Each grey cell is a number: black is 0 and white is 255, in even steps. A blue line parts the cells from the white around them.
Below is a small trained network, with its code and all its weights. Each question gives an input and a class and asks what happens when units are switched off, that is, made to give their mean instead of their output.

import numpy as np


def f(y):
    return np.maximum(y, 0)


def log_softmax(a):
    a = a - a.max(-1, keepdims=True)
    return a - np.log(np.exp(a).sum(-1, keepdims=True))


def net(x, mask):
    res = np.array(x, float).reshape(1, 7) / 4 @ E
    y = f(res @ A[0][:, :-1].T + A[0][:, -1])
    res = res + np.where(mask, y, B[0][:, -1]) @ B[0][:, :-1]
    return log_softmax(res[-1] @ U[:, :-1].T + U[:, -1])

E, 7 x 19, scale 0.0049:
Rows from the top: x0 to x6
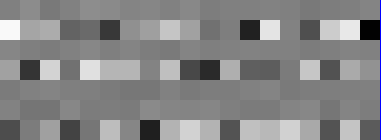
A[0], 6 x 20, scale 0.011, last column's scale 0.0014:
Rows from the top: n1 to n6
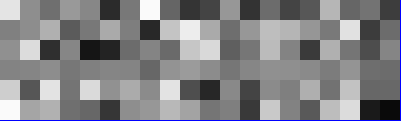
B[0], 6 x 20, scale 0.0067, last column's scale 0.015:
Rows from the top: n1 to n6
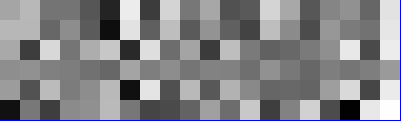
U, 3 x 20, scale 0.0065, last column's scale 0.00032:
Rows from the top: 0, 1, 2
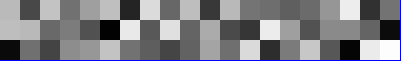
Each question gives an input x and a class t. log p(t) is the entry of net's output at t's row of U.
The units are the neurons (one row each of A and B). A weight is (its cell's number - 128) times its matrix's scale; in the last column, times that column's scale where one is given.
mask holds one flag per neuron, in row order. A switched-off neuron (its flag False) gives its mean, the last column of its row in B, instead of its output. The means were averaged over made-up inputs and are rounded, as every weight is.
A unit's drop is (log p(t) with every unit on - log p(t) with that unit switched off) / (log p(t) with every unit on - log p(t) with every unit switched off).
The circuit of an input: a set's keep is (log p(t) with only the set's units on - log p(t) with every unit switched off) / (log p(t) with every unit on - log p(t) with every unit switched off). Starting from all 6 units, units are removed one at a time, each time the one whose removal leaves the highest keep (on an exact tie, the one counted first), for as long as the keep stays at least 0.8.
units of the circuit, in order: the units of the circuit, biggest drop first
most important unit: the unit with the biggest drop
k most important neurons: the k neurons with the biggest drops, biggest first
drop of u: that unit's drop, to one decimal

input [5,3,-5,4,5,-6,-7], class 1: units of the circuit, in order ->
n1
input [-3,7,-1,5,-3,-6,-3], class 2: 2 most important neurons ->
n6, n3
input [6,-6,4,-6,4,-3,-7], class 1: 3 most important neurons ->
n6, n5, n1
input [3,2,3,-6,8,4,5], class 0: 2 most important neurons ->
n3, n1
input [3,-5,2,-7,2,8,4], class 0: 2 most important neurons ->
n6, n3
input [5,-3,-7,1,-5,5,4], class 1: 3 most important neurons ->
n6, n3, n5
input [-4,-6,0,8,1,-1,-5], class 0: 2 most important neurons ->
n6, n5
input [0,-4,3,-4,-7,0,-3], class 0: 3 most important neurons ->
n6, n2, n1
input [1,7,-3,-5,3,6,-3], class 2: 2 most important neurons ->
n6, n5
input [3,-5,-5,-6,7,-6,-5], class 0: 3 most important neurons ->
n6, n2, n3
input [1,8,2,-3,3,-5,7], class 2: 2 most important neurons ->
n6, n1
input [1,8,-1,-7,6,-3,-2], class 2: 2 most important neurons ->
n6, n5
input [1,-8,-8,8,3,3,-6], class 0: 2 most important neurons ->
n6, n5
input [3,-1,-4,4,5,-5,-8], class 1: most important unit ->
n1
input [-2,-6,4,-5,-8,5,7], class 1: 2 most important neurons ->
n6, n5
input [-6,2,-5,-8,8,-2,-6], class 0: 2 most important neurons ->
n3, n2
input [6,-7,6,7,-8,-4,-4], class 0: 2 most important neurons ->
n6, n5
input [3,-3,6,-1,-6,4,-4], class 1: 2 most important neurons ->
n6, n3
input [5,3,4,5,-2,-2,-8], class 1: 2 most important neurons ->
n1, n3
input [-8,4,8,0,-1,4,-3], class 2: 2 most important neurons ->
n6, n2
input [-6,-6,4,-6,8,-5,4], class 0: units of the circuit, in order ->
n6
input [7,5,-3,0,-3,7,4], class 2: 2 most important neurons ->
n6, n1
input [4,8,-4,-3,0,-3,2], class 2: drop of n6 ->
2.2
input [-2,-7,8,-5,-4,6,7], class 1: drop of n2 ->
0.2
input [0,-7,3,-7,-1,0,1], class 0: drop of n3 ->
0.3
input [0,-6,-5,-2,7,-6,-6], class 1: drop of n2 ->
-0.1
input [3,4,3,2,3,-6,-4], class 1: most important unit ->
n1
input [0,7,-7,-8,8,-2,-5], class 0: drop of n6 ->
0.0
